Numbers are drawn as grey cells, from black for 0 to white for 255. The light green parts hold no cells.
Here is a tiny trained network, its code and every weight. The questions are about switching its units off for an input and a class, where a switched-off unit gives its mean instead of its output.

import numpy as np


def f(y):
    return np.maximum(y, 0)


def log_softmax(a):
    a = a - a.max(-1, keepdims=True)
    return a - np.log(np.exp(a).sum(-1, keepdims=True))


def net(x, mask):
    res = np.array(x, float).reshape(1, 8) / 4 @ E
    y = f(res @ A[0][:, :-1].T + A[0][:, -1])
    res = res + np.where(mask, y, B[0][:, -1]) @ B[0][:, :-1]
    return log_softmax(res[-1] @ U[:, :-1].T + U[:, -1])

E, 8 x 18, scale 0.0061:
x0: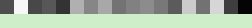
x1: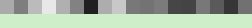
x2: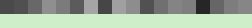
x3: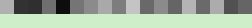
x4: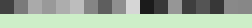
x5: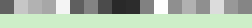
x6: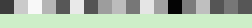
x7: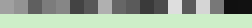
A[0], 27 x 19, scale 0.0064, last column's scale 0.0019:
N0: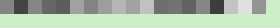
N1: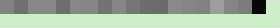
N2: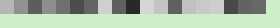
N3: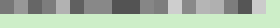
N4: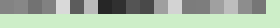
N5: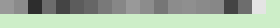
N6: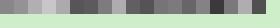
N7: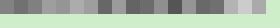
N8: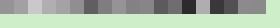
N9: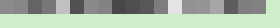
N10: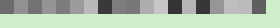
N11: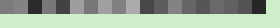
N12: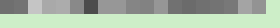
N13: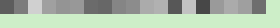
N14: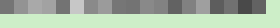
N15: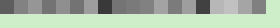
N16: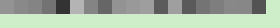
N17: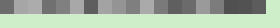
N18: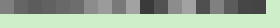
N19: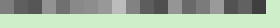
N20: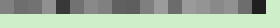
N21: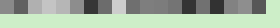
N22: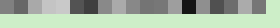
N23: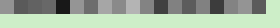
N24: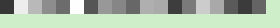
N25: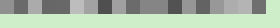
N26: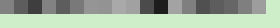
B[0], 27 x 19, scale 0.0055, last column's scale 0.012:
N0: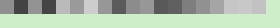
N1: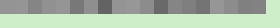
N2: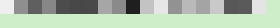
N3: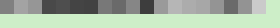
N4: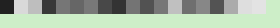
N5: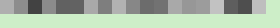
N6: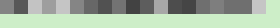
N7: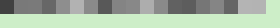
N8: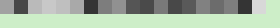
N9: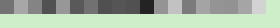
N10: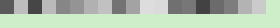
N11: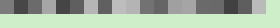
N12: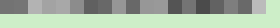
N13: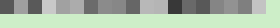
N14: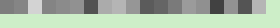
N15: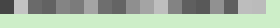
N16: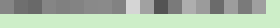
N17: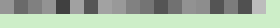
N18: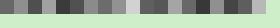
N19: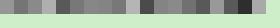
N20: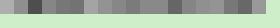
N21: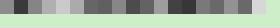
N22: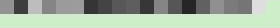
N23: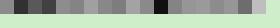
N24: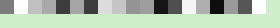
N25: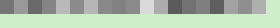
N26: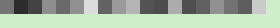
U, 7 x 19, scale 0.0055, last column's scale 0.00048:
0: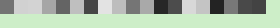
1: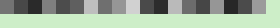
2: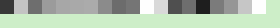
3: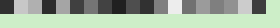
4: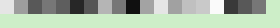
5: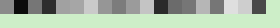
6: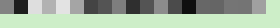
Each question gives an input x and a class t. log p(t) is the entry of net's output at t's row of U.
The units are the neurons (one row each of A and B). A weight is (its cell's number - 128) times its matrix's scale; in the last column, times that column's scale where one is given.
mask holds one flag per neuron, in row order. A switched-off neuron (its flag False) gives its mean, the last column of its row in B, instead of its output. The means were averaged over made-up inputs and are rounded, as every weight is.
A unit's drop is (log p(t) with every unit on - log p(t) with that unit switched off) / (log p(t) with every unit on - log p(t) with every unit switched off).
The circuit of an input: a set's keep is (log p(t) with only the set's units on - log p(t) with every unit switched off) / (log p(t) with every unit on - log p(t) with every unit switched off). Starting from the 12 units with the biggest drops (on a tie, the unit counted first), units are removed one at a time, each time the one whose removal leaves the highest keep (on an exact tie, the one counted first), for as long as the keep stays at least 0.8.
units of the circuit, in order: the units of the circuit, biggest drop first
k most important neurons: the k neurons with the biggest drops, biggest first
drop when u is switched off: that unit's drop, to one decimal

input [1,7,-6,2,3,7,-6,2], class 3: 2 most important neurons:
[N4; N9]
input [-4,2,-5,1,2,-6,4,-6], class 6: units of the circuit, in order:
[N21]
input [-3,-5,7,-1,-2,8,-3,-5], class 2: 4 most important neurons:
[N10; N13; N15; N25]
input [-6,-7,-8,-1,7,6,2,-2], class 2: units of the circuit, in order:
[N10; N15]
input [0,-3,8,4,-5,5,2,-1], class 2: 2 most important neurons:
[N10; N15]
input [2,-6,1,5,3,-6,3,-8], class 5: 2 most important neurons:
[N23; N0]
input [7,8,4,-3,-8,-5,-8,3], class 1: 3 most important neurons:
[N26; N18; N11]
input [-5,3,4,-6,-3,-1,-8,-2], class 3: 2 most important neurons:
[N4; N8]
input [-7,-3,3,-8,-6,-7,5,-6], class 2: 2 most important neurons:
[N10; N25]
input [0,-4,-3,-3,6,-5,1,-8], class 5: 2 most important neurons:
[N0; N23]
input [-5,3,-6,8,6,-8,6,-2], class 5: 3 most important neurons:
[N23; N0; N16]
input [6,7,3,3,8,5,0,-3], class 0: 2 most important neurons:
[N24; N22]
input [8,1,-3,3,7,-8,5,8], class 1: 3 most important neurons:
[N26; N11; N18]
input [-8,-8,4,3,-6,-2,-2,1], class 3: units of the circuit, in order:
[N4]
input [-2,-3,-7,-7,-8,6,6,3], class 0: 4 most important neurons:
[N24; N14; N17; N5]
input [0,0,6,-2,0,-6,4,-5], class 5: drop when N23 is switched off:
0.2
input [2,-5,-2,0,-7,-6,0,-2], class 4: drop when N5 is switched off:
0.1
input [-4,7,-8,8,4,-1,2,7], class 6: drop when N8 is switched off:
0.0
